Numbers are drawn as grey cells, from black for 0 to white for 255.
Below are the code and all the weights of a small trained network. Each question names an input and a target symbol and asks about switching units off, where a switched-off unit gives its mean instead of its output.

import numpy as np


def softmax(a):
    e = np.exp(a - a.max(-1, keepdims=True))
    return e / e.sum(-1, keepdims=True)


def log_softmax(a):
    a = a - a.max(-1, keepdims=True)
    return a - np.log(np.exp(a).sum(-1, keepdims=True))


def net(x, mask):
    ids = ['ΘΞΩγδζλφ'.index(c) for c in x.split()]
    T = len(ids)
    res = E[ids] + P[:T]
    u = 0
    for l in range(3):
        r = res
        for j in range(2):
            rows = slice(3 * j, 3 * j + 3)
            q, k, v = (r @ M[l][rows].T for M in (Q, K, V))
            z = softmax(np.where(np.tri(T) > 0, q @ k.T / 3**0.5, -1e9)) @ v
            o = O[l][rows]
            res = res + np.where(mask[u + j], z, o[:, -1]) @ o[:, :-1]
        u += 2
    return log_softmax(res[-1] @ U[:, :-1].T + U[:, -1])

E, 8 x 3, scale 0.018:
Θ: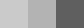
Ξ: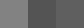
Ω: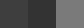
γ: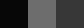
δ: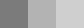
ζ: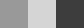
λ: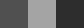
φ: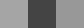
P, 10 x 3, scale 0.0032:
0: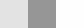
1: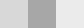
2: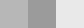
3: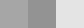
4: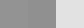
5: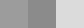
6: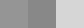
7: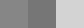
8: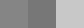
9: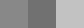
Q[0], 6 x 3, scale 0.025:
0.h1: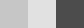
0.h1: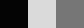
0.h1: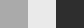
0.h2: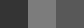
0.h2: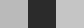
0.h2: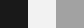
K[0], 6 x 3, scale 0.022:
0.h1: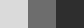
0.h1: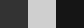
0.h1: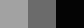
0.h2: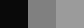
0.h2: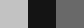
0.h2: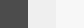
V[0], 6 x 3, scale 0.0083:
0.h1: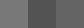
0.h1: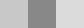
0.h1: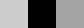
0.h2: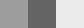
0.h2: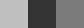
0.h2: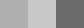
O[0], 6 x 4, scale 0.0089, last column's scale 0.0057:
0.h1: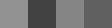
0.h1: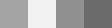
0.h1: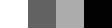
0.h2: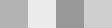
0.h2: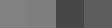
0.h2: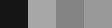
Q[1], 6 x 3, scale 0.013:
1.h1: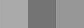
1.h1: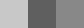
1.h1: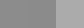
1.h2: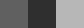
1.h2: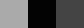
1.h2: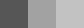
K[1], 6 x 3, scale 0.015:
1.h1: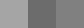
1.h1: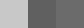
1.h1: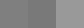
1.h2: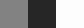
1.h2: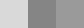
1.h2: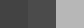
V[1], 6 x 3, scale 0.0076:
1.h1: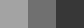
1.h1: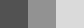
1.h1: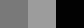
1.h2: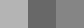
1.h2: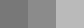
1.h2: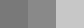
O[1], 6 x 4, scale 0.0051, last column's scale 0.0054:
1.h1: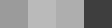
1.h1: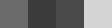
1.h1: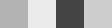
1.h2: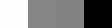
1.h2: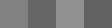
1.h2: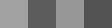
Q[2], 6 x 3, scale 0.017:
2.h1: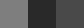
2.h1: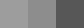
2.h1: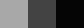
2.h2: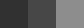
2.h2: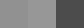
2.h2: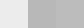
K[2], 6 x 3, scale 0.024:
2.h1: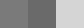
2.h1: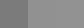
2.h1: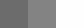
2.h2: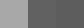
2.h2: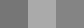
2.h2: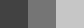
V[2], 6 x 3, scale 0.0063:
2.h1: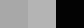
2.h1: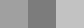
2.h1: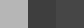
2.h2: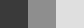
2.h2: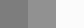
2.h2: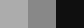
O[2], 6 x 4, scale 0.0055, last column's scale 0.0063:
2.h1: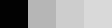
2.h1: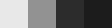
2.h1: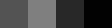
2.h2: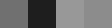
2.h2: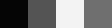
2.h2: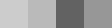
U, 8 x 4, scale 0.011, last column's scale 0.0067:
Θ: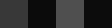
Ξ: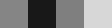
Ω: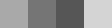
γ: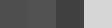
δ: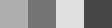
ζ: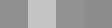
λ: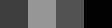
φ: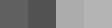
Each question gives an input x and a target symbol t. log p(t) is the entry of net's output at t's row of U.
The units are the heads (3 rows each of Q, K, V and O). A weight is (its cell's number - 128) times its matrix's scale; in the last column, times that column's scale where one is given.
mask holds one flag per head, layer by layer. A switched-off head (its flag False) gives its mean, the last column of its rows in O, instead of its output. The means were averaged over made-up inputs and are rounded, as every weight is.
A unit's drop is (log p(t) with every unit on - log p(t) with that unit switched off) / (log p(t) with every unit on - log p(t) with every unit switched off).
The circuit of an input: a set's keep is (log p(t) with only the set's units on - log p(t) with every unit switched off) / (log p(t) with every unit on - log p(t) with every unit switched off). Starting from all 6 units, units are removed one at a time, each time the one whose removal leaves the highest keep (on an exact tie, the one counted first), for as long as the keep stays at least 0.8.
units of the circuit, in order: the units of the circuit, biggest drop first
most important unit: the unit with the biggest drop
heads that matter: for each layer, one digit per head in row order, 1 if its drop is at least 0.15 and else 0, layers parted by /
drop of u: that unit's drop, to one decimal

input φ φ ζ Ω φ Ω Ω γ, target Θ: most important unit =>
0.h1
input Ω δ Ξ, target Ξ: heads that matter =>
01 / 11 / 11
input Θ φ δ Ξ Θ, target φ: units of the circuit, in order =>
(0.h1; 2.h2; 0.h2)
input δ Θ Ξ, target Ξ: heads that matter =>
11 / 11 / 11
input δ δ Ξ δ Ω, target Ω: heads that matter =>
11 / 10 / 11
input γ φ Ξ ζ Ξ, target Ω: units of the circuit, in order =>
(0.h2; 2.h1; 0.h1)
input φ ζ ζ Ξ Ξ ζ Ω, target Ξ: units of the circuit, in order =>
(0.h1; 1.h1; 2.h1)
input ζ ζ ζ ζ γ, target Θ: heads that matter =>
11 / 00 / 00
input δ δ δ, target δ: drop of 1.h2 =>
0.1
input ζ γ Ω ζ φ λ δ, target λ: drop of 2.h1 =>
0.4
